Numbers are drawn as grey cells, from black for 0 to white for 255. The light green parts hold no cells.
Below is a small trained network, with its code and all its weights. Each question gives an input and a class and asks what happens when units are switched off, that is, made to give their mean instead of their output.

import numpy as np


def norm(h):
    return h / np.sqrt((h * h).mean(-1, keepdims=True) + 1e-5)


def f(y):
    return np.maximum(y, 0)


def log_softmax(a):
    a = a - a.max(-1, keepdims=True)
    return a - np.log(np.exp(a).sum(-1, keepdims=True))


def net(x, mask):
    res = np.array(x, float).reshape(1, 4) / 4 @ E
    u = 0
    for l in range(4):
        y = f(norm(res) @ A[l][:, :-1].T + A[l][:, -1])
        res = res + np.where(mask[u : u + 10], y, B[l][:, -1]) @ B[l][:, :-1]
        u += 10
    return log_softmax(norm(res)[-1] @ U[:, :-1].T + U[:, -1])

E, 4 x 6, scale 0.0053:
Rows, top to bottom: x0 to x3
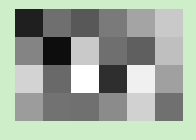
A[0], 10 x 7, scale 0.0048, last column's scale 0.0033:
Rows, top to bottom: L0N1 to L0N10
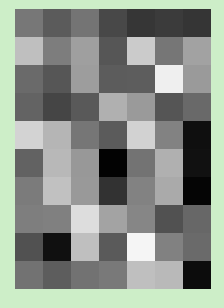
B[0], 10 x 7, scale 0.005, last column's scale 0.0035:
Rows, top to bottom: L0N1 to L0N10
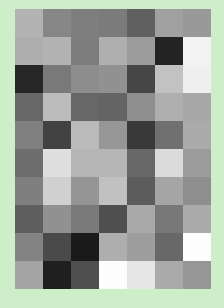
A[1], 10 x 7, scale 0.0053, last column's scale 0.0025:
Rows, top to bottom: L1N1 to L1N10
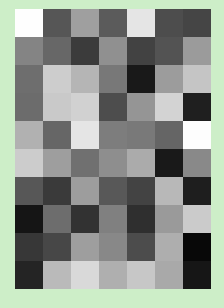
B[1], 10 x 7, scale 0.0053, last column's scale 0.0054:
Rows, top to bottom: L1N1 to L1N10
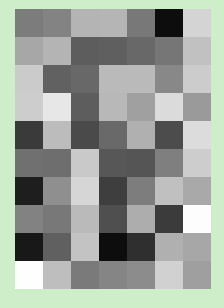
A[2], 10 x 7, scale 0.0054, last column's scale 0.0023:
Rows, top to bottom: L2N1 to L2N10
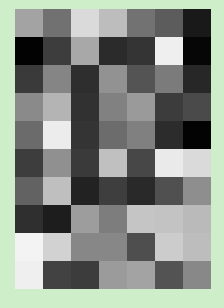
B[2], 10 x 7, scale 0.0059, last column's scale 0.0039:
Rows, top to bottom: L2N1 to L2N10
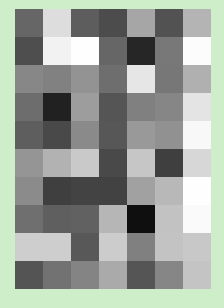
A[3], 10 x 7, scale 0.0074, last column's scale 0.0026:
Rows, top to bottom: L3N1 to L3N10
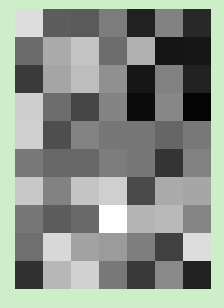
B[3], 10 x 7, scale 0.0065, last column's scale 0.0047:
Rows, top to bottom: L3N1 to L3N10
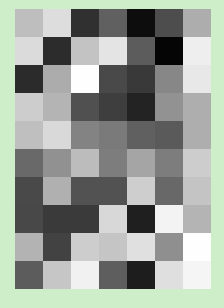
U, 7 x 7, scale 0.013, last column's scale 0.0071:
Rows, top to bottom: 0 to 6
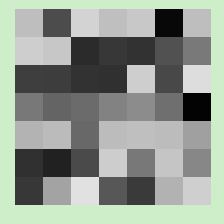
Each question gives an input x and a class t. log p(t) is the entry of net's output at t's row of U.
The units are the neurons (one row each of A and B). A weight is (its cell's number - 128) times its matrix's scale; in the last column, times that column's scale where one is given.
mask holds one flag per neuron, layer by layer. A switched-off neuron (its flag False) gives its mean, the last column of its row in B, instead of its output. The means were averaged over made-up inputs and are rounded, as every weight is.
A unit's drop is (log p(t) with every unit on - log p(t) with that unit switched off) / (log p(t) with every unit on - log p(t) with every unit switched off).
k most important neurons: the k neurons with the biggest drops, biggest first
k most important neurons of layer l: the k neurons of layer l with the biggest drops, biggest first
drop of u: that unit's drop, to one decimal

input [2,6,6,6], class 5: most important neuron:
L3N8
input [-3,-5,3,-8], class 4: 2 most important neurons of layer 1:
L1N8, L1N1
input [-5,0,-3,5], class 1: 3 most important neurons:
L1N8, L1N2, L0N2
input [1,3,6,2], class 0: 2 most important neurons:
L1N1, L0N2
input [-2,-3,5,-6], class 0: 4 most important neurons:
L0N2, L0N3, L1N5, L2N8
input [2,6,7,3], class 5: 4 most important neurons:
L2N8, L3N8, L1N8, L0N3
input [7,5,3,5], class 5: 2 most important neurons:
L0N9, L0N10
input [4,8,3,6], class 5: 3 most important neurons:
L0N9, L0N10, L0N2
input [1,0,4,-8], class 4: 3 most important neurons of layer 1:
L1N4, L1N3, L1N10
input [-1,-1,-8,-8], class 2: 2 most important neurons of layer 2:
L2N7, L2N3
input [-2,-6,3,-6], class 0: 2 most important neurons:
L0N3, L2N8
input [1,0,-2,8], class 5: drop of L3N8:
0.1
